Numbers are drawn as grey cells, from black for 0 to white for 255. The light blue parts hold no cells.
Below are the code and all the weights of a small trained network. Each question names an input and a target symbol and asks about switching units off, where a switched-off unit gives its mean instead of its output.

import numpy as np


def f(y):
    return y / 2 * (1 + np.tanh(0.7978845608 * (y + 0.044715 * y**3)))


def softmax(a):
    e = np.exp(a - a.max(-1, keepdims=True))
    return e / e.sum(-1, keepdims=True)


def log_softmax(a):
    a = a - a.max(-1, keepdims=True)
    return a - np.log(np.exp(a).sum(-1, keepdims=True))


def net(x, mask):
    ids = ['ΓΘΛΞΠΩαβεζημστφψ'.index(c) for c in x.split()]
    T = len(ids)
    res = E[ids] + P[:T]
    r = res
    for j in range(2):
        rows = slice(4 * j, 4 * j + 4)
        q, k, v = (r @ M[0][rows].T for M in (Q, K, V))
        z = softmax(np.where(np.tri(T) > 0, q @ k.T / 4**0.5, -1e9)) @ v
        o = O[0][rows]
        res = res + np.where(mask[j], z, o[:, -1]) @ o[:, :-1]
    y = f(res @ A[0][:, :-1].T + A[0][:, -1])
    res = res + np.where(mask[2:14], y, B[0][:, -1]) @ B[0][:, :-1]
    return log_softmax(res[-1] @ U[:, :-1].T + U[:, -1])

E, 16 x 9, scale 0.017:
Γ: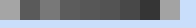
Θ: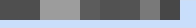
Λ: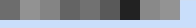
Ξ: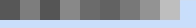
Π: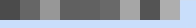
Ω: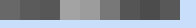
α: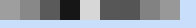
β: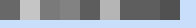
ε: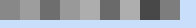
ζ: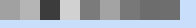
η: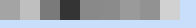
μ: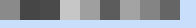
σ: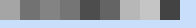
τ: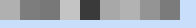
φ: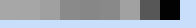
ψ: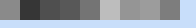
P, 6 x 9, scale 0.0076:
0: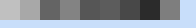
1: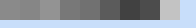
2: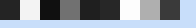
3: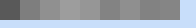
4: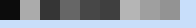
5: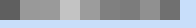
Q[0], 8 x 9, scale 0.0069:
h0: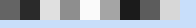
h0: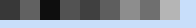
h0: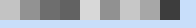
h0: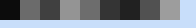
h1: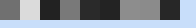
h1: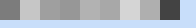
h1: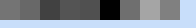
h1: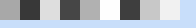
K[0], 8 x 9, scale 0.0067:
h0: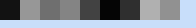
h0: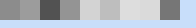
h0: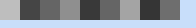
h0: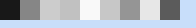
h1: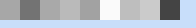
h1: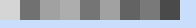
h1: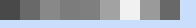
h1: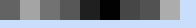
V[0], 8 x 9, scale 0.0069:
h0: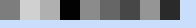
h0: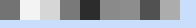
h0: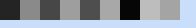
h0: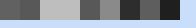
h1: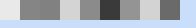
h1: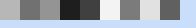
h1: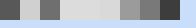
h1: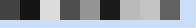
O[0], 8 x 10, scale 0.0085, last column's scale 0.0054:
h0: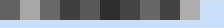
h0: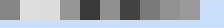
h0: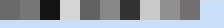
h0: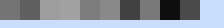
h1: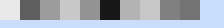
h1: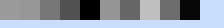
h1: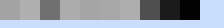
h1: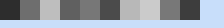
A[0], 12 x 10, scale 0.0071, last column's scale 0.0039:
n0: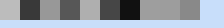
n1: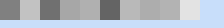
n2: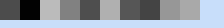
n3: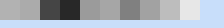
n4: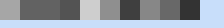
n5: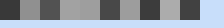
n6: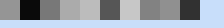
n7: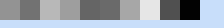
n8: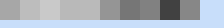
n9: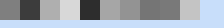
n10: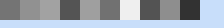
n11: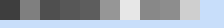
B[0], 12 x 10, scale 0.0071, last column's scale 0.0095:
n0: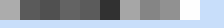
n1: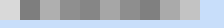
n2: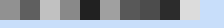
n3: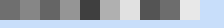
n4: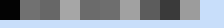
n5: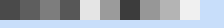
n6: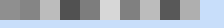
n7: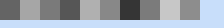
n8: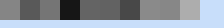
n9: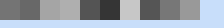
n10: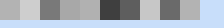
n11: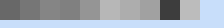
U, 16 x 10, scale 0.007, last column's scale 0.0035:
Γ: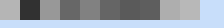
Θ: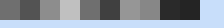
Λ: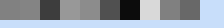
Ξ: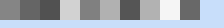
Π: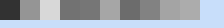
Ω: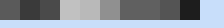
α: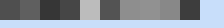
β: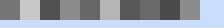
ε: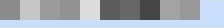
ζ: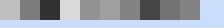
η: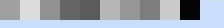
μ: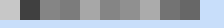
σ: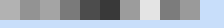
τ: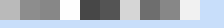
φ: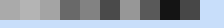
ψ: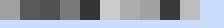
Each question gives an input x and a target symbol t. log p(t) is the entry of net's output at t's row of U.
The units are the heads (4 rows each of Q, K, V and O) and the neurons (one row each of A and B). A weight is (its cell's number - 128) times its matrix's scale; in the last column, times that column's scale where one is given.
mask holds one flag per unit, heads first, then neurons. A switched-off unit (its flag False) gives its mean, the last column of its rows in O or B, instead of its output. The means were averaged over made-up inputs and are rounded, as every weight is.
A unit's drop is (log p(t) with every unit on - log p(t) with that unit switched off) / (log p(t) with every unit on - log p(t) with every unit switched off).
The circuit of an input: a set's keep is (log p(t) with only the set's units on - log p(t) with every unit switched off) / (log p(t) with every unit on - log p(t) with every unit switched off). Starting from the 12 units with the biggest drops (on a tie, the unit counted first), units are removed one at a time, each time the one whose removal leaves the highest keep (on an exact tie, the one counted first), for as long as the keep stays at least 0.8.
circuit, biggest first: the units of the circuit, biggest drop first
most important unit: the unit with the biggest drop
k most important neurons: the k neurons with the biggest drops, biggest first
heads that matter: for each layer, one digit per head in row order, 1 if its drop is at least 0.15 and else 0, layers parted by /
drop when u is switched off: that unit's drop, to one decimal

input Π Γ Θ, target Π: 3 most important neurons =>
n0, n7, n10
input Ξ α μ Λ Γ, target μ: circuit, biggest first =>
h1, h0, n6
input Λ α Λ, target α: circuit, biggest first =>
h0, n2
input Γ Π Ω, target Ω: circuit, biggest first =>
h0, h1, n5
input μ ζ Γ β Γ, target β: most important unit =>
h1
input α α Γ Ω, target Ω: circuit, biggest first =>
h0, h1, n4
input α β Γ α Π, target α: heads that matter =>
10
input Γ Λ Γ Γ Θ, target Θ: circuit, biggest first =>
h0, n2, h1
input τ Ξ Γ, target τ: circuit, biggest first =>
h1, h0, n5
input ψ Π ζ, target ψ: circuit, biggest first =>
h1, h0
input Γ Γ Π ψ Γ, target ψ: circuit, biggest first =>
h1, h0, n11
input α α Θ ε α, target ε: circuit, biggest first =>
h1, n10, h0
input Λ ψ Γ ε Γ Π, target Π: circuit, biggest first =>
h1, n0
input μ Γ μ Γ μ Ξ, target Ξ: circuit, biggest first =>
h0
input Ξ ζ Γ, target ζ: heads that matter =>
01
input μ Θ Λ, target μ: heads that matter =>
11
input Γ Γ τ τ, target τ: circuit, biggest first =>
n9, n5
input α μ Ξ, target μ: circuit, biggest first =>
h0, h1, n6, n1
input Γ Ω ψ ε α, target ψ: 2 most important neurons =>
n3, n11
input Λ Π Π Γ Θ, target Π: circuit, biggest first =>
h1
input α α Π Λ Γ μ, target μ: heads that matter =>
01
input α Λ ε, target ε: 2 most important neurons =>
n5, n10
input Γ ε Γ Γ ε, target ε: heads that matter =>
01
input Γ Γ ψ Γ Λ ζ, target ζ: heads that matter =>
01
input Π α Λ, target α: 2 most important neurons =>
n2, n5
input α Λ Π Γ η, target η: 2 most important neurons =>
n3, n1
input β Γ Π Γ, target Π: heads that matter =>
11
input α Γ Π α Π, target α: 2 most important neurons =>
n5, n10
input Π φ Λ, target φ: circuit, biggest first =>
h0
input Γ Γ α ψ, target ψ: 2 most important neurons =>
n2, n3
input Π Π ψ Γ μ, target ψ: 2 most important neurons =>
n11, n6
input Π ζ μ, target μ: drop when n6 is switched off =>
0.3
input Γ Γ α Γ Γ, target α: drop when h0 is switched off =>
0.9
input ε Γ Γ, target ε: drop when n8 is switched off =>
0.0
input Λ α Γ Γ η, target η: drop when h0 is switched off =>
0.3
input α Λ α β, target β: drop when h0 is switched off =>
0.2
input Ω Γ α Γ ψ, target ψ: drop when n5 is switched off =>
0.0
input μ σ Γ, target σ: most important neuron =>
n6
